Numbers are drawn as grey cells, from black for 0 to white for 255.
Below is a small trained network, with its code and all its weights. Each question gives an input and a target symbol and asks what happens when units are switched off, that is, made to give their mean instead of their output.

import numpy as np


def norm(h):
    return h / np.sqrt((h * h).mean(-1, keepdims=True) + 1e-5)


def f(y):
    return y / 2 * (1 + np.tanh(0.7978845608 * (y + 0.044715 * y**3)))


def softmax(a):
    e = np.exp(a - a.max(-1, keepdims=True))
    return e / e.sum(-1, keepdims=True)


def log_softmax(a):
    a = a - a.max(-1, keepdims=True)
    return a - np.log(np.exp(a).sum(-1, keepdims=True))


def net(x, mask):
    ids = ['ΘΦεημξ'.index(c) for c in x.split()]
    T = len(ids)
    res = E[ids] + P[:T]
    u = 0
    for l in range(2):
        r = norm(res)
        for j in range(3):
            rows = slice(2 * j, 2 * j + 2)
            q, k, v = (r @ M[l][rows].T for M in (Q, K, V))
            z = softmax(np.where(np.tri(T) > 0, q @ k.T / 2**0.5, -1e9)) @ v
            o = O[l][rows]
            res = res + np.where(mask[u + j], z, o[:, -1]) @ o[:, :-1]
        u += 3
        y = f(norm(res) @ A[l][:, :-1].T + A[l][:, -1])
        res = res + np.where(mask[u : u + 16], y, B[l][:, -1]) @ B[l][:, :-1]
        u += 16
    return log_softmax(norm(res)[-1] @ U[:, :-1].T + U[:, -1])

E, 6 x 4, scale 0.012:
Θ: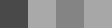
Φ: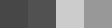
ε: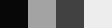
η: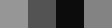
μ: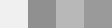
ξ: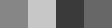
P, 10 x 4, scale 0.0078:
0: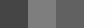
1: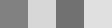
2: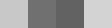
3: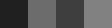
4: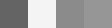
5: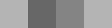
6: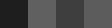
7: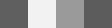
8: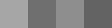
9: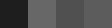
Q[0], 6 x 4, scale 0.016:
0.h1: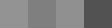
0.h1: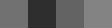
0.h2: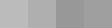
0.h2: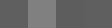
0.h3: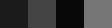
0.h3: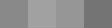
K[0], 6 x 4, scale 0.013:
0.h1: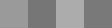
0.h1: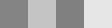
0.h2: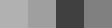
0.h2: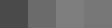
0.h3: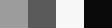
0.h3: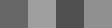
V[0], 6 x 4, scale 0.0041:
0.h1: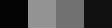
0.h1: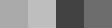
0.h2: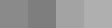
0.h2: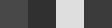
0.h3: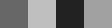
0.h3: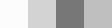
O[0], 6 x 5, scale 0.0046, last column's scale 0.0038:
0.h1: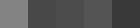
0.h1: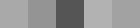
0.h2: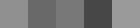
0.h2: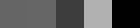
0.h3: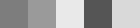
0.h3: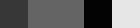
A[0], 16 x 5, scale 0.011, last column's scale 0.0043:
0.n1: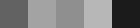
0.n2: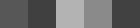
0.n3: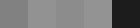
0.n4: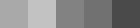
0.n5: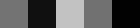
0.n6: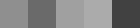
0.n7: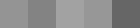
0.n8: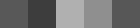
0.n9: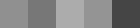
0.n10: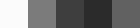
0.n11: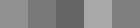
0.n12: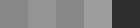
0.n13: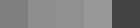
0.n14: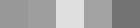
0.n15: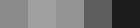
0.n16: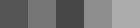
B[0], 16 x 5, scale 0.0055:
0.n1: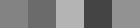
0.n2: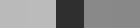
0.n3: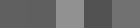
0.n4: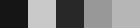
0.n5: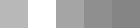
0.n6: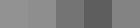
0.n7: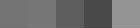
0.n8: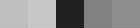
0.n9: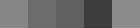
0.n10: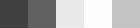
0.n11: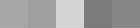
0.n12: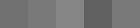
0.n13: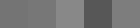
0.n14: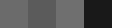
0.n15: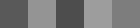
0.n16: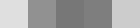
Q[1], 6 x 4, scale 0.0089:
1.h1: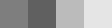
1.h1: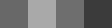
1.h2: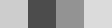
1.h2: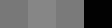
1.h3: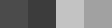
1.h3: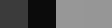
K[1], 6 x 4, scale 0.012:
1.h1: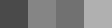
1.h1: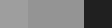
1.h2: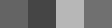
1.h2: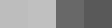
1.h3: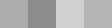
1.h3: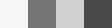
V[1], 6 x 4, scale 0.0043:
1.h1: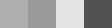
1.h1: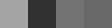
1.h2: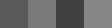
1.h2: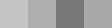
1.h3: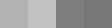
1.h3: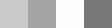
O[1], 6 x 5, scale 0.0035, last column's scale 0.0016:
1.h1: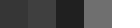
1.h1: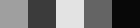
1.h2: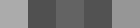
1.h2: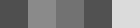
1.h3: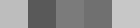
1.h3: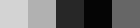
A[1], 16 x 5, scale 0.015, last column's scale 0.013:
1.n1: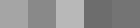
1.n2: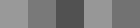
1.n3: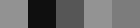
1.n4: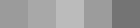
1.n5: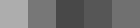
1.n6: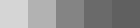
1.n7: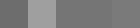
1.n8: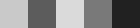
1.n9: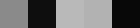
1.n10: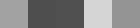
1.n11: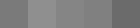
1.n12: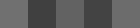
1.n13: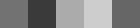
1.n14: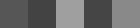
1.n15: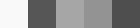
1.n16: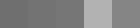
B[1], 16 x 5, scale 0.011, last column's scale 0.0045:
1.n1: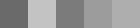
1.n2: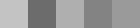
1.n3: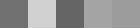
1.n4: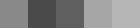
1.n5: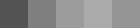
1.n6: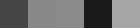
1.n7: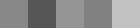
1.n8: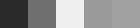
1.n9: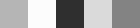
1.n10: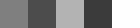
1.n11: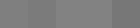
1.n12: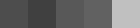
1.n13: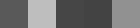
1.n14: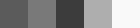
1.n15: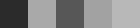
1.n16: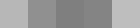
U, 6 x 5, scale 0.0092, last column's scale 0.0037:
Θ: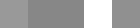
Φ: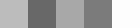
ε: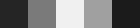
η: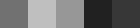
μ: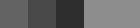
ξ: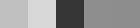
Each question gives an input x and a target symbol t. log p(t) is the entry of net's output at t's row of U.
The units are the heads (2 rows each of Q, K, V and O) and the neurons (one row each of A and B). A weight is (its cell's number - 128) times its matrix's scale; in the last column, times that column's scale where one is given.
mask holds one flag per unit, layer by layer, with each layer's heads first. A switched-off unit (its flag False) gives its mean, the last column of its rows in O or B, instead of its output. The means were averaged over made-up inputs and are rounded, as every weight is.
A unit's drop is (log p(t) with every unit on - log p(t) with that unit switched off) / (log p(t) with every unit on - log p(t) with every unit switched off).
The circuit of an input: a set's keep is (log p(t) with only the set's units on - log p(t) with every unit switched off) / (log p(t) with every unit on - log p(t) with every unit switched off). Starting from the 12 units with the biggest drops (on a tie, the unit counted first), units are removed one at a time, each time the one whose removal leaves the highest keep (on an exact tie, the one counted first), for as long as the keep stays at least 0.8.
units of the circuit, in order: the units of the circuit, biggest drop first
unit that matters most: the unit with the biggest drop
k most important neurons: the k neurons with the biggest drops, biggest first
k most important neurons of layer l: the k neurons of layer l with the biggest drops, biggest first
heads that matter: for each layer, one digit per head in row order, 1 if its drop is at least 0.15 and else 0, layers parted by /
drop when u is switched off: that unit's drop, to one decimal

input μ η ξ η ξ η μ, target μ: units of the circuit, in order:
[1.n14, 0.n14]
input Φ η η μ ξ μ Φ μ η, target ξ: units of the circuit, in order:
[0.n10, 1.n9, 1.n13]
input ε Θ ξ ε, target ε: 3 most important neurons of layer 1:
[1.n14, 1.n10, 1.n4]
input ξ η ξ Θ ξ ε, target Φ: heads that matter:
000 / 100
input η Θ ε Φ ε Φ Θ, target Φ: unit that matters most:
0.h3
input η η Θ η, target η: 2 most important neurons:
[1.n10, 0.n4]
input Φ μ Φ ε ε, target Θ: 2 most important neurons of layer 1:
[1.n6, 1.n16]
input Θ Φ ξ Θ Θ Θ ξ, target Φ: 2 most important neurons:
[0.n14, 0.n16]
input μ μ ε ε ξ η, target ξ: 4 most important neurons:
[0.n10, 1.n9, 1.n13, 0.n14]
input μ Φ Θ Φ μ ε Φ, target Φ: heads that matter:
010 / 000
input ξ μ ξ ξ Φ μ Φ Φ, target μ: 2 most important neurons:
[1.n14, 0.n14]
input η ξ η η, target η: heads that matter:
000 / 100
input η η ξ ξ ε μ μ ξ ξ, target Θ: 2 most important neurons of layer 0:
[0.n10, 0.n14]
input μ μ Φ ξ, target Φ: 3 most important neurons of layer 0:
[0.n14, 0.n16, 0.n4]
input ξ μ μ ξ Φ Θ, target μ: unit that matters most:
1.n14
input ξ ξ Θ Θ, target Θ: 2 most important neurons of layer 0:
[0.n14, 0.n16]
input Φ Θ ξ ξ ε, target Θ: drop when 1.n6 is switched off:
0.1
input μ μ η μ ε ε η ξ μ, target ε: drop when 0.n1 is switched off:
0.0
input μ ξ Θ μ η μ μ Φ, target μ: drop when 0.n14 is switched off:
0.1
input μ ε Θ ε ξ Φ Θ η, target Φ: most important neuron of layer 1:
[1.n10]
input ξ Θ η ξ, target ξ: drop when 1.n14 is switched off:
0.2
